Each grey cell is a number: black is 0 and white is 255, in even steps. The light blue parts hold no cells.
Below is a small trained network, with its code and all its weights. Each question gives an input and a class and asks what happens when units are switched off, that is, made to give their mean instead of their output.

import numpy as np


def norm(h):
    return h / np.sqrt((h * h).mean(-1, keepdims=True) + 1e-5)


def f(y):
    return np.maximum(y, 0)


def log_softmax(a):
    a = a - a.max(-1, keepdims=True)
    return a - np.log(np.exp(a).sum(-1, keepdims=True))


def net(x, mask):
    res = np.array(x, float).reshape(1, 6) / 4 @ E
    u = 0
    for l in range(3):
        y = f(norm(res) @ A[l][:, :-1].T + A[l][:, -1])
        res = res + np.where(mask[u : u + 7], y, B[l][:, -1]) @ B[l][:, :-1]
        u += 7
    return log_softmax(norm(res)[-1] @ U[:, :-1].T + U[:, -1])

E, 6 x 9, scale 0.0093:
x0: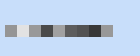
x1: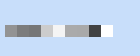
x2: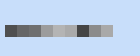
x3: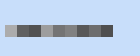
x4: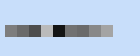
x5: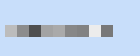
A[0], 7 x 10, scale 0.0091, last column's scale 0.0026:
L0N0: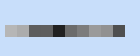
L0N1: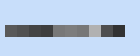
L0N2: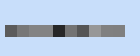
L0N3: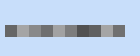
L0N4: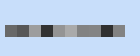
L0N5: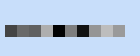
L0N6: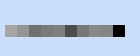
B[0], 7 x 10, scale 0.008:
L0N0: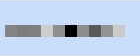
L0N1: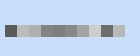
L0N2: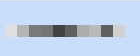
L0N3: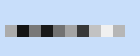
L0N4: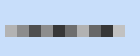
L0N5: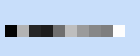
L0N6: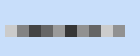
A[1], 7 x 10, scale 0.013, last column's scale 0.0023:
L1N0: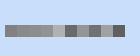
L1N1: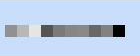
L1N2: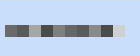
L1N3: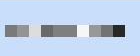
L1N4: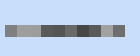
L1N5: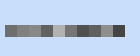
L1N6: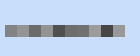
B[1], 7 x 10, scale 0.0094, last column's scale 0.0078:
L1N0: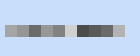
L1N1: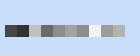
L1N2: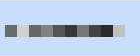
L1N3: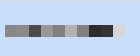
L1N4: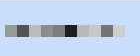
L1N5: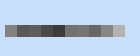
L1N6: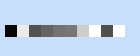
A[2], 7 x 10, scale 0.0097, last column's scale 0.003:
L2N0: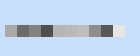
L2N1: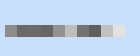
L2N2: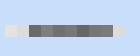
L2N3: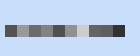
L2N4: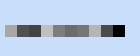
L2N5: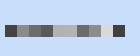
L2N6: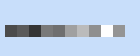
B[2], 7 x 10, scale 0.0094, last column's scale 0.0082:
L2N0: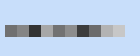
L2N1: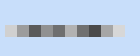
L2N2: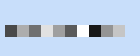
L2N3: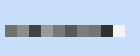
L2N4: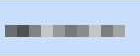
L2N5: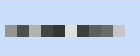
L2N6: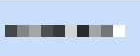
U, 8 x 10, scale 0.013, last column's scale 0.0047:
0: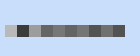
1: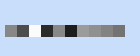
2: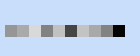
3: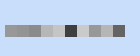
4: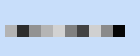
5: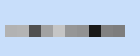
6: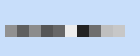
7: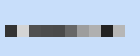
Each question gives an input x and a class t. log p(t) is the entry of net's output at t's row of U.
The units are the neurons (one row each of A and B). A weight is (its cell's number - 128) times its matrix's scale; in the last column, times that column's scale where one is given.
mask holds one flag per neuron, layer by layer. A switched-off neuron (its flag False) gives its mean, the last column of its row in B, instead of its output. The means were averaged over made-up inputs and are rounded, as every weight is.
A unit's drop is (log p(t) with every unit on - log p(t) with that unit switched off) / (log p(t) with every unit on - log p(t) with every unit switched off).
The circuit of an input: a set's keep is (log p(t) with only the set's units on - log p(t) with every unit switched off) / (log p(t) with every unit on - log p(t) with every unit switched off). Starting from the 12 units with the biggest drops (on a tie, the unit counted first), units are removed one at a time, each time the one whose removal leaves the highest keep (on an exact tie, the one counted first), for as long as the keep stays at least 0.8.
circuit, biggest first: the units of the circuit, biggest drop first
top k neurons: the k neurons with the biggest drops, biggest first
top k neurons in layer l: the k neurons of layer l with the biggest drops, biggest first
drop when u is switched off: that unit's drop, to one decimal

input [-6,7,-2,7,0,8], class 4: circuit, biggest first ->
(L0N5, L2N4)
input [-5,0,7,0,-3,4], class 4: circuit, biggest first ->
(L0N5, L1N6)
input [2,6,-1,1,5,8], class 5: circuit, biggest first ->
(L1N6)
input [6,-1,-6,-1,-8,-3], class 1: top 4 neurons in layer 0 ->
(L0N5, L0N3, L0N1, L0N2)
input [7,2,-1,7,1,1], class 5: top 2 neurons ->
(L1N6, L2N2)
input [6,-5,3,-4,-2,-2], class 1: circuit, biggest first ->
(L0N3, L1N4, L0N5)
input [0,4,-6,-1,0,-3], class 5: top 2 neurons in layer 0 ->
(L0N5, L0N3)
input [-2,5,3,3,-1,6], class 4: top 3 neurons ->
(L0N5, L2N4, L0N3)
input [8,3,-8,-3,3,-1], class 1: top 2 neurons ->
(L1N4, L1N1)
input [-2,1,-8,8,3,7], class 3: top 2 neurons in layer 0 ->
(L0N5, L0N0)
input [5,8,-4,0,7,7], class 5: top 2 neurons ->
(L2N2, L0N5)
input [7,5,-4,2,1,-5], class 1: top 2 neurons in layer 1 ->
(L1N4, L1N3)
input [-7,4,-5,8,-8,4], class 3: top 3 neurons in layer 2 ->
(L2N4, L2N6, L2N5)
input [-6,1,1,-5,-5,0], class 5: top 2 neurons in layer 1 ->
(L1N6, L1N3)
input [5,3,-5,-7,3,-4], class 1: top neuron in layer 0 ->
(L0N5)
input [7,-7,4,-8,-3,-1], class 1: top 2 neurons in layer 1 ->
(L1N4, L1N1)
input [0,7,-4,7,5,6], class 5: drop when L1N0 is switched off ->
0.1
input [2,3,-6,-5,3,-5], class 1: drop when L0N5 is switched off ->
0.1
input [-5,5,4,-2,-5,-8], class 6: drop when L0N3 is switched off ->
0.0
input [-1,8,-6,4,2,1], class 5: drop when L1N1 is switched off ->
0.1
